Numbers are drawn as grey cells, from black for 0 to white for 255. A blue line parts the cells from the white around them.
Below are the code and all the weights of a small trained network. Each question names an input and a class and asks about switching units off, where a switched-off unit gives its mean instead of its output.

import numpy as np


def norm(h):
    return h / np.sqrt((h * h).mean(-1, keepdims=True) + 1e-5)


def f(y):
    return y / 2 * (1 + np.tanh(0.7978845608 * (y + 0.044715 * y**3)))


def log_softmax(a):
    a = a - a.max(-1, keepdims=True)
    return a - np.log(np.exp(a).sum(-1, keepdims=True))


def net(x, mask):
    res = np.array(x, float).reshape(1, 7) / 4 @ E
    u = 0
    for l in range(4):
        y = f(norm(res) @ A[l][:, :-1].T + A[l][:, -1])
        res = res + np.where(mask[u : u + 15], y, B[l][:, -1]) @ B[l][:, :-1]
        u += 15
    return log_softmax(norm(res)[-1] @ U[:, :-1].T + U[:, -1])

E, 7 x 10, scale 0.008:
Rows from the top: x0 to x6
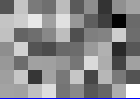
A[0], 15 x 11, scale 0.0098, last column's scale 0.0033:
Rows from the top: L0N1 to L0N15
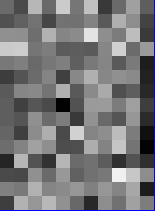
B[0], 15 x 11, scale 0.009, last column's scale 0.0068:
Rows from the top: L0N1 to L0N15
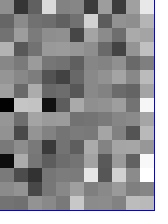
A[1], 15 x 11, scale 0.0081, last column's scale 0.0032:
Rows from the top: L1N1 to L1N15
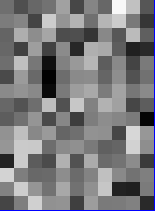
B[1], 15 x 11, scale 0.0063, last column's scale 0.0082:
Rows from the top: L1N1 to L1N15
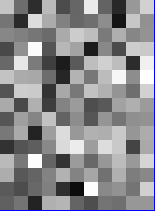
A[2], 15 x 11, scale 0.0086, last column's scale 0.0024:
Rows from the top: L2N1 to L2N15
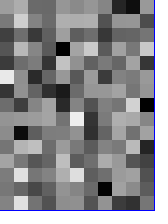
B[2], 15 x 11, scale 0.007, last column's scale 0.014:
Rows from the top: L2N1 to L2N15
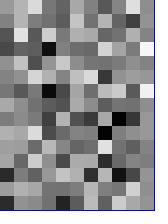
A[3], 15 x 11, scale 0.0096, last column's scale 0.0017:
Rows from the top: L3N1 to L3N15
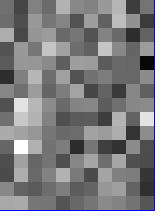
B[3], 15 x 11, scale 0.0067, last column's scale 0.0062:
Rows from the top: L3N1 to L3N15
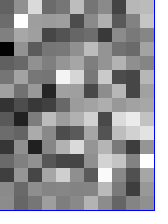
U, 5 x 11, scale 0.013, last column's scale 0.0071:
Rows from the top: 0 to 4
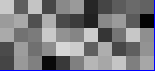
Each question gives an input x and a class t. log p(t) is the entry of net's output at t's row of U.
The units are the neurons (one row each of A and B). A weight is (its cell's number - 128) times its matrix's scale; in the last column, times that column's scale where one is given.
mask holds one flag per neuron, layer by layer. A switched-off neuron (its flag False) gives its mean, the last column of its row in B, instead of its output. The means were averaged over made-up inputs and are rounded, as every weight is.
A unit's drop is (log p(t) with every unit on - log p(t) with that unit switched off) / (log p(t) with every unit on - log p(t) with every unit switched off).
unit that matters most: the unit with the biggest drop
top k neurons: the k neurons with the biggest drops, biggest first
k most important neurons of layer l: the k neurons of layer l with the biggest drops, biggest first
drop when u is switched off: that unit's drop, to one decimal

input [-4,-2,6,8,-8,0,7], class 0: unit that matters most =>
L1N14
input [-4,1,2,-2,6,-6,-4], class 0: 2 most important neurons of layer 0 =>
(L0N1; L0N12)
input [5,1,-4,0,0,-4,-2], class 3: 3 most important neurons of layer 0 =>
(L0N1; L0N9; L0N8)
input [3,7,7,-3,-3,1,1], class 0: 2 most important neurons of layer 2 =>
(L2N10; L2N4)
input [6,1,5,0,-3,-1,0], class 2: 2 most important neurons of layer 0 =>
(L0N8; L0N1)
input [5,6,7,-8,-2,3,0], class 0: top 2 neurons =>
(L0N12; L1N14)
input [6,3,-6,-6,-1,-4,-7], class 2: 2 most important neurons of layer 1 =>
(L1N5; L1N7)
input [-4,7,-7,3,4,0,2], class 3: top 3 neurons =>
(L1N5; L0N8; L2N7)
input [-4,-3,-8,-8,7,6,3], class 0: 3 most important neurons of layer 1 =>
(L1N5; L1N8; L1N14)
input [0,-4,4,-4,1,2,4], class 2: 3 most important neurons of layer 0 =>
(L0N8; L0N12; L0N4)
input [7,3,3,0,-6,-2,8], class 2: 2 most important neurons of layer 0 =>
(L0N13; L0N8)
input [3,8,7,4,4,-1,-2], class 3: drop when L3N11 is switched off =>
0.1
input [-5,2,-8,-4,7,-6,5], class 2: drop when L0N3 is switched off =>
0.2
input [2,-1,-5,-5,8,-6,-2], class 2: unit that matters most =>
L0N1
